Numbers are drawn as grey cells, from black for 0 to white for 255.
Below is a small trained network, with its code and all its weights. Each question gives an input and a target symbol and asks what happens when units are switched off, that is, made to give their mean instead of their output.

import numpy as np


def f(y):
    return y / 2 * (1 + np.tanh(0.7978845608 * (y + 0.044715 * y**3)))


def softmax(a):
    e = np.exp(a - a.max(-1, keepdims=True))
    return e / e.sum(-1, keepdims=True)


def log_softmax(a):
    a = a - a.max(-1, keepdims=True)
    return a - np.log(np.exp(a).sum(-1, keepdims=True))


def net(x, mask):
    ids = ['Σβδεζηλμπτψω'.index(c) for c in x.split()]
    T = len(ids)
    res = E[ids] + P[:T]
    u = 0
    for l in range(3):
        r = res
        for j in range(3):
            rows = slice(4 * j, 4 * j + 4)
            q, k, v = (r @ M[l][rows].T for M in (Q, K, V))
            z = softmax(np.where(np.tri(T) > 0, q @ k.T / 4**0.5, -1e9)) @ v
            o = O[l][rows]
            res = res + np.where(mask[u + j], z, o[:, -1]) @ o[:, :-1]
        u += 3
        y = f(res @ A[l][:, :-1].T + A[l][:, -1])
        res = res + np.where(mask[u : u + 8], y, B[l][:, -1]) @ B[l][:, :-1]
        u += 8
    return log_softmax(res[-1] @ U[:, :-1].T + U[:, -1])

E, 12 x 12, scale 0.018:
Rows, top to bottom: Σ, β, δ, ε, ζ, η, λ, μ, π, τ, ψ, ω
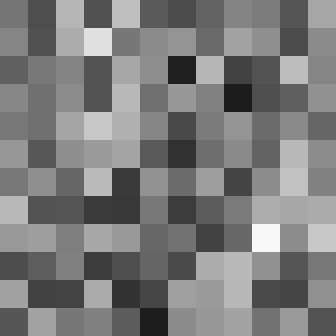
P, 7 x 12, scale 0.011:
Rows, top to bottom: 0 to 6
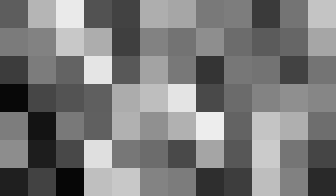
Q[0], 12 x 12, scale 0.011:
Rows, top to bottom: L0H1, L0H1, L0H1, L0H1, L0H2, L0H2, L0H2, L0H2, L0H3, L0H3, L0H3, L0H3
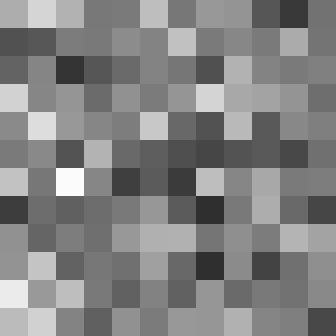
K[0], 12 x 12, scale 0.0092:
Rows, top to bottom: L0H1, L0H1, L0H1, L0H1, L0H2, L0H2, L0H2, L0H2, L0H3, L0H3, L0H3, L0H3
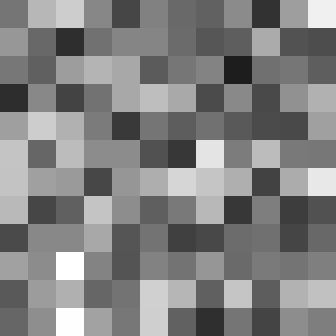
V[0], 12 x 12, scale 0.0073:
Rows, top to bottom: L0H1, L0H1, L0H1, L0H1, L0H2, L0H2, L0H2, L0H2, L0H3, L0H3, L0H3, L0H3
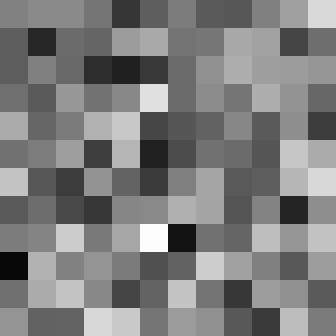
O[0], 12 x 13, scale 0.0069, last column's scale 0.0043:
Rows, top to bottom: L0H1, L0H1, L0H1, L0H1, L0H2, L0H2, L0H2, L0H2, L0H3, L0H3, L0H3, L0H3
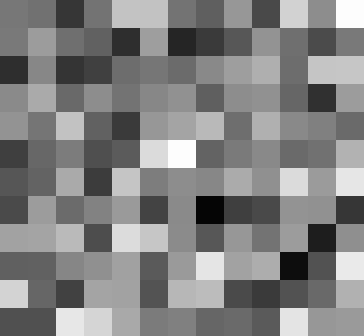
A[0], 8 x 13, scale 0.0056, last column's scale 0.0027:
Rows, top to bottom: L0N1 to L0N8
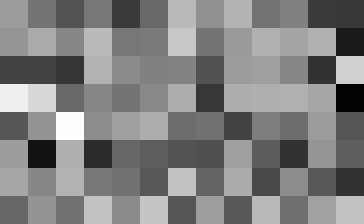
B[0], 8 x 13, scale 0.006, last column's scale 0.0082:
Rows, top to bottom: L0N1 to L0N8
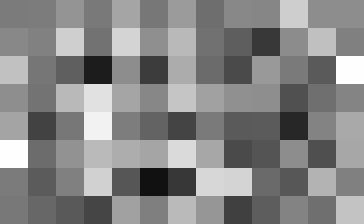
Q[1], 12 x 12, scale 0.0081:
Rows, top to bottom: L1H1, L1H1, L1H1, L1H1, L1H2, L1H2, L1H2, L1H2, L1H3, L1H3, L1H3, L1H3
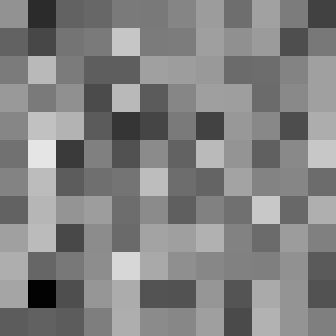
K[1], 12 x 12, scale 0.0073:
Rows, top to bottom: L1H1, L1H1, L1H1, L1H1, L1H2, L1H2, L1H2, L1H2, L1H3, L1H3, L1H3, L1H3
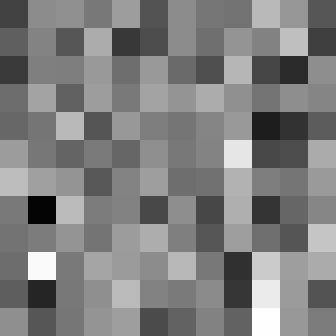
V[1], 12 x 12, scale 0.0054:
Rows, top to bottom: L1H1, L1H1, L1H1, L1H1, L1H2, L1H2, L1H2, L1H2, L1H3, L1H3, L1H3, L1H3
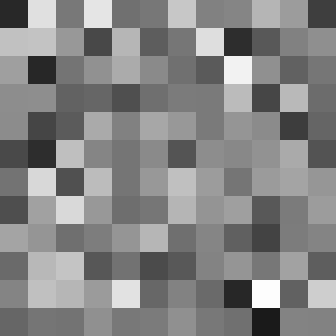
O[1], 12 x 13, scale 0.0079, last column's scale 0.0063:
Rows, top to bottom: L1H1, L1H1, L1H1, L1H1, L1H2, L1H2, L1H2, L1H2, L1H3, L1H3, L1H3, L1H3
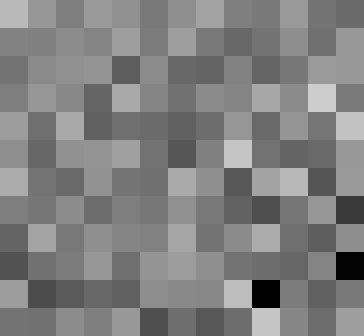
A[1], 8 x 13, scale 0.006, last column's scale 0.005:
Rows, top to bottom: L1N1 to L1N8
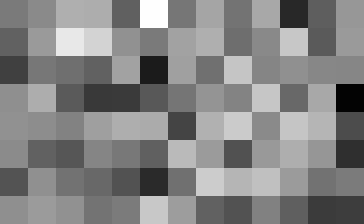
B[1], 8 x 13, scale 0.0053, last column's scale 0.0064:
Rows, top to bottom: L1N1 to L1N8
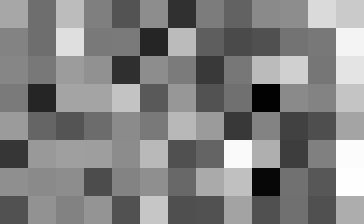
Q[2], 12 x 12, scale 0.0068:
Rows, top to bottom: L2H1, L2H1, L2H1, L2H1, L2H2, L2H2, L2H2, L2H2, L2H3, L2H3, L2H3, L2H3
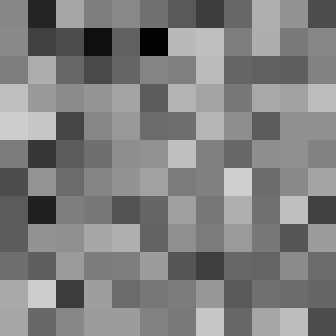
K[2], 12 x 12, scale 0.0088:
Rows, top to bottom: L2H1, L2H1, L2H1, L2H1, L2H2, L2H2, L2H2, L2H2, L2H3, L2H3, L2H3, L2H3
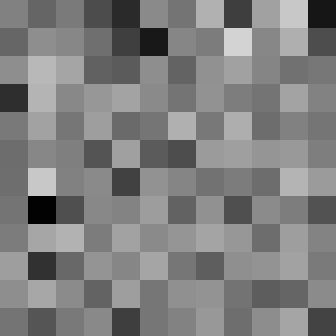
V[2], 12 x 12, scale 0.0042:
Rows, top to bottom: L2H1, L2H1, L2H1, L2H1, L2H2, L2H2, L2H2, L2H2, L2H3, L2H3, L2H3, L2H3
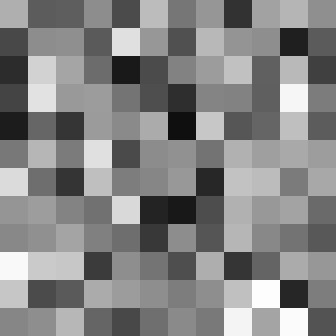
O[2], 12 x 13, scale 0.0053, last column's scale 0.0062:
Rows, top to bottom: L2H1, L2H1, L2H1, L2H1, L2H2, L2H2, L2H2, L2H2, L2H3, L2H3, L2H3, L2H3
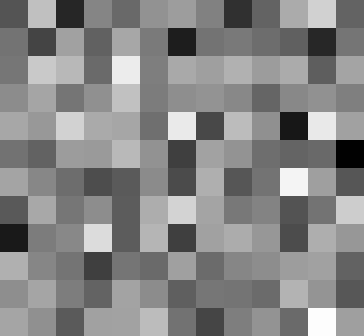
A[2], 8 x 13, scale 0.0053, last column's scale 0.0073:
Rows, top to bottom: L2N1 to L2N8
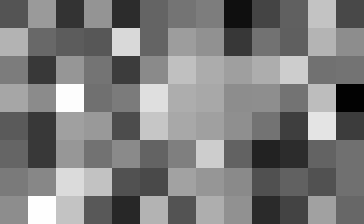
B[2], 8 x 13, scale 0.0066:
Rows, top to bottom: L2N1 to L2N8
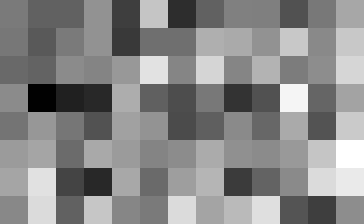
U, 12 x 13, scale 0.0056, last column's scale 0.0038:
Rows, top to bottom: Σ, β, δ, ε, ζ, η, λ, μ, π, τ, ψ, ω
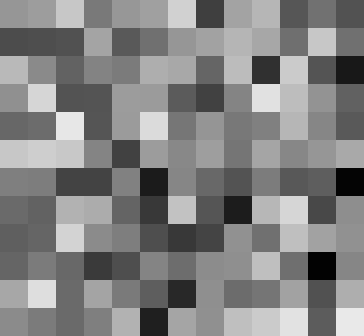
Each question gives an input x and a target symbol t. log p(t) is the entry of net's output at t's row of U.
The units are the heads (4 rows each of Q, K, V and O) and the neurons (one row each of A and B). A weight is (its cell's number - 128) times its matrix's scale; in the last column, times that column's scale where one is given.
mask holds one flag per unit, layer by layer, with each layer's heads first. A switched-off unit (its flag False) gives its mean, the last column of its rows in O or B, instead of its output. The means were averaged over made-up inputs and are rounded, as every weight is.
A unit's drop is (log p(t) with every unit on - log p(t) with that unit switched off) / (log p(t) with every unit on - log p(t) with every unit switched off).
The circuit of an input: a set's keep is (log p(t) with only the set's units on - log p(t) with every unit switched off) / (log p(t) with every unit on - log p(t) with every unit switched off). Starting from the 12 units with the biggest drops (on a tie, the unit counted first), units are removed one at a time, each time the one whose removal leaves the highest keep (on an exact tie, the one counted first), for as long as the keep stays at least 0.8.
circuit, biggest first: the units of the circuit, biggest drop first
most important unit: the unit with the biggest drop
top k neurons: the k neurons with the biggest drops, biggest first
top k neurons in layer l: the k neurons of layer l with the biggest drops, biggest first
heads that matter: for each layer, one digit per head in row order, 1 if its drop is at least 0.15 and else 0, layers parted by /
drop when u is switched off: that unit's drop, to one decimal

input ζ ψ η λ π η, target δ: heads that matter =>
000 / 001 / 000
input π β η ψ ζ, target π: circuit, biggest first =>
[L0H2; L0H3]
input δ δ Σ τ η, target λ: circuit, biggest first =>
[L0H2; L0H1]
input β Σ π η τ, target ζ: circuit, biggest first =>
[L2N3; L0H2]
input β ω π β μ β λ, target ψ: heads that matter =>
110 / 000 / 000
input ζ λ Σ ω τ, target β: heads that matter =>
101 / 000 / 001
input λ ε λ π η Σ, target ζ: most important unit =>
L0H2
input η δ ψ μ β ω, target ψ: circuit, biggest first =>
[L0H2; L2H2]
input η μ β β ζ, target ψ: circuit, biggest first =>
[L0H1; L0H2]
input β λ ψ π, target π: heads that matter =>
011 / 000 / 000
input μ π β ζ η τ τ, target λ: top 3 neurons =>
[L1N4; L0N3; L1N6]
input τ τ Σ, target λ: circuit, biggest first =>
[L0H2; L0H3]
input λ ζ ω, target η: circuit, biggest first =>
[L0H2; L2N7; L0H1]
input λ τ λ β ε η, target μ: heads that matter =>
000 / 000 / 000
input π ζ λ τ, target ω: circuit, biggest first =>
[L0H2; L1H1]
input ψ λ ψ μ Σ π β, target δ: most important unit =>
L1H3
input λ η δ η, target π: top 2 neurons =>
[L0N5; L0N8]
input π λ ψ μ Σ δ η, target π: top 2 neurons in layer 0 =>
[L0N5; L0N6]
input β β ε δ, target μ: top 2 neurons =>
[L1N6; L1N7]
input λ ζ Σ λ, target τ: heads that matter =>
010 / 000 / 010
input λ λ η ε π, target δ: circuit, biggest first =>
[L1H3]
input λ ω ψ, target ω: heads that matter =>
000 / 001 / 100
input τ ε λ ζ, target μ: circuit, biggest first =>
[L0H3; L1N2; L0H1; L1H2]
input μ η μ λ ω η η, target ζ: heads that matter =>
010 / 000 / 000
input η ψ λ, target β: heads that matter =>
001 / 000 / 100
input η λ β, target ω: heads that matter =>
010 / 000 / 000
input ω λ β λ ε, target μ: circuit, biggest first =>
[L0H3; L0H1; L1N7]
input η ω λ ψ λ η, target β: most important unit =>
L0H3
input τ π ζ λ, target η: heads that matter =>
110 / 000 / 000
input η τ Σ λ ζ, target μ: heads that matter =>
001 / 000 / 000
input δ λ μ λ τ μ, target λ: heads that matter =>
110 / 000 / 000
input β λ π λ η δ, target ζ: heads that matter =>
010 / 001 / 000
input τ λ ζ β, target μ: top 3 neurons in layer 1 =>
[L1N7; L1N2; L1N6]
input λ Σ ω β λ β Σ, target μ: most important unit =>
L0H1
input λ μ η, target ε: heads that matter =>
001 / 000 / 000
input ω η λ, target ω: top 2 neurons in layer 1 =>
[L1N3; L1N7]
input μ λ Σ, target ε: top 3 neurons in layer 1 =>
[L1N2; L1N4; L1N7]
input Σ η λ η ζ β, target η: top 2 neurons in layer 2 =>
[L2N7; L2N8]
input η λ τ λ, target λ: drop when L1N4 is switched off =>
0.3
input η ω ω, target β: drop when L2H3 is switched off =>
0.3
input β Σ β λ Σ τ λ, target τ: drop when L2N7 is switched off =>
0.2
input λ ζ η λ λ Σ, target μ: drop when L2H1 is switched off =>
0.1
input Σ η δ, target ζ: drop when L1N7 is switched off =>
-0.1
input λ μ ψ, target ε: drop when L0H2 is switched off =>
0.1
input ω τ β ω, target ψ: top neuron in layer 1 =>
[L1N7]
